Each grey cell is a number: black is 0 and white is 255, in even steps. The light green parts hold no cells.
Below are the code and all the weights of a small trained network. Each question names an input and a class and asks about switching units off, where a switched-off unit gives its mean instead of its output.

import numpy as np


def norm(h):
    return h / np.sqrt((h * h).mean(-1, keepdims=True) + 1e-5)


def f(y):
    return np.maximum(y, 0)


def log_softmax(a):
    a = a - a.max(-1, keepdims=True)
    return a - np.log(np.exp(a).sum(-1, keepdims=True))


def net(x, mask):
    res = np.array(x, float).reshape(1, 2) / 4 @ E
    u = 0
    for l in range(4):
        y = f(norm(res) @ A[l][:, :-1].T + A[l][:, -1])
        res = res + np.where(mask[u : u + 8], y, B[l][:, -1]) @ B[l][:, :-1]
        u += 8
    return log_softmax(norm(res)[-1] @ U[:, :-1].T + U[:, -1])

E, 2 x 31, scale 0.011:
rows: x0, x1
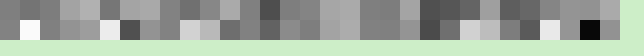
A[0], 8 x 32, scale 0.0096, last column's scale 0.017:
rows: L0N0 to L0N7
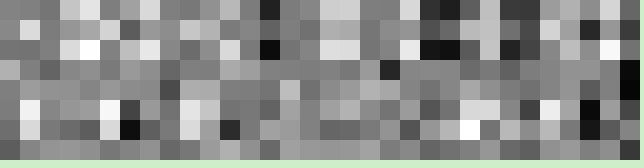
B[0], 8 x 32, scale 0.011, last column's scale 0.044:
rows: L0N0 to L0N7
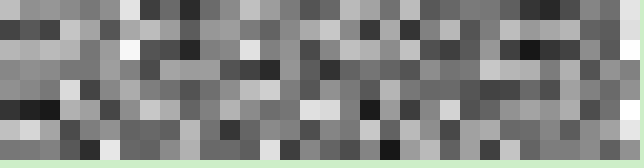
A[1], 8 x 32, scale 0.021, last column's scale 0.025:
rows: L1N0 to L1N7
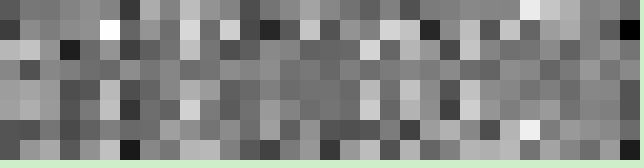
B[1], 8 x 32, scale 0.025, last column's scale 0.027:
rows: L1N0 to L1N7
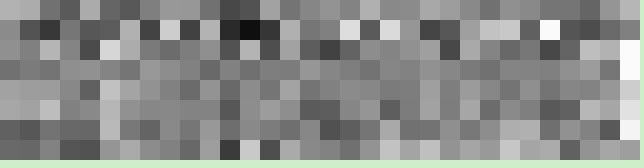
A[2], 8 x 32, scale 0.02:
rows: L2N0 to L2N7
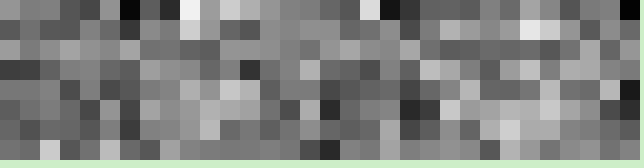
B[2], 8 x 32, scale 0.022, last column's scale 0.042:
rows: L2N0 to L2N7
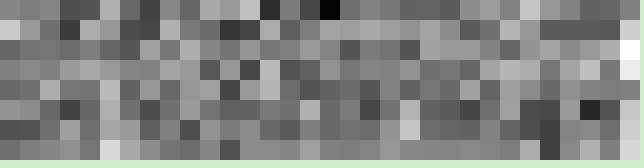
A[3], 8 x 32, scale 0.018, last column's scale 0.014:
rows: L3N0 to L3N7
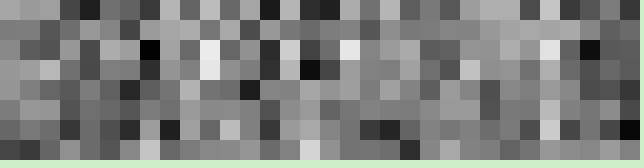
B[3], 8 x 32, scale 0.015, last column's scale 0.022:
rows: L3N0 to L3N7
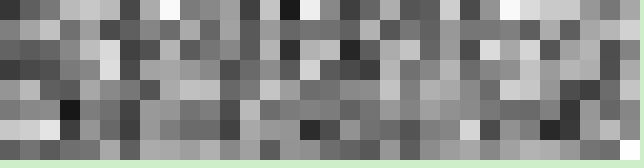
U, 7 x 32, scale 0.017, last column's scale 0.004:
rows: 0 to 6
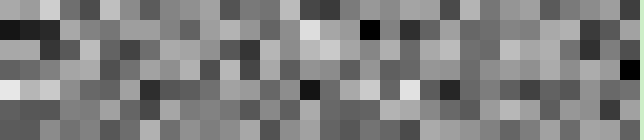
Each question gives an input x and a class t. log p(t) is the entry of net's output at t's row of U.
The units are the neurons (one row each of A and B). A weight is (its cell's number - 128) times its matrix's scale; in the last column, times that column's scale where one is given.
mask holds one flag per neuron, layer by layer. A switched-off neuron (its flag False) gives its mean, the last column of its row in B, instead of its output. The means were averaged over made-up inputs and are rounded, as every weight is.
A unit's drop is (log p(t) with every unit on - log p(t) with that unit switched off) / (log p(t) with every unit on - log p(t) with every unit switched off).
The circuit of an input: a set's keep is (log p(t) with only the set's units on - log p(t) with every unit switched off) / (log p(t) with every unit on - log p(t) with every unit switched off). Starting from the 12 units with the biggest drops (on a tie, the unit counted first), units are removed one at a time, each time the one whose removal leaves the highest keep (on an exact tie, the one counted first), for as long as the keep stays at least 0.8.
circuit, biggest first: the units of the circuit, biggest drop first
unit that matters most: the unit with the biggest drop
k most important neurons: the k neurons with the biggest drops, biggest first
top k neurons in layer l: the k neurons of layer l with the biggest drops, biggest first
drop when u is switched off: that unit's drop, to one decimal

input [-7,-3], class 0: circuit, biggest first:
L0N5
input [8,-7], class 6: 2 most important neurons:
L2N2, L0N6
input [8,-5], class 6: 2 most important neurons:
L2N2, L2N1
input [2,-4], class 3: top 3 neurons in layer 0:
L0N6, L0N5, L0N1
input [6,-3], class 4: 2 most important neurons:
L0N2, L0N5
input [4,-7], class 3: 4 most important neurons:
L0N6, L0N5, L0N2, L0N0
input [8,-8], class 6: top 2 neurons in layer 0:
L0N6, L0N5
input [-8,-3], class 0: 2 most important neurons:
L0N5, L0N1
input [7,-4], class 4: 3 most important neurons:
L0N5, L0N2, L0N1
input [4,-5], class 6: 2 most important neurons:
L0N6, L0N5
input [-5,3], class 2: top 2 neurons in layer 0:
L0N5, L0N2
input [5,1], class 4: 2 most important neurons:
L0N2, L0N0
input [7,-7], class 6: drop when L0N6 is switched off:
0.6
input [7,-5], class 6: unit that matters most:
L2N2
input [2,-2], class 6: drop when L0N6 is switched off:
0.8
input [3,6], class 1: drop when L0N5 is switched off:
0.0
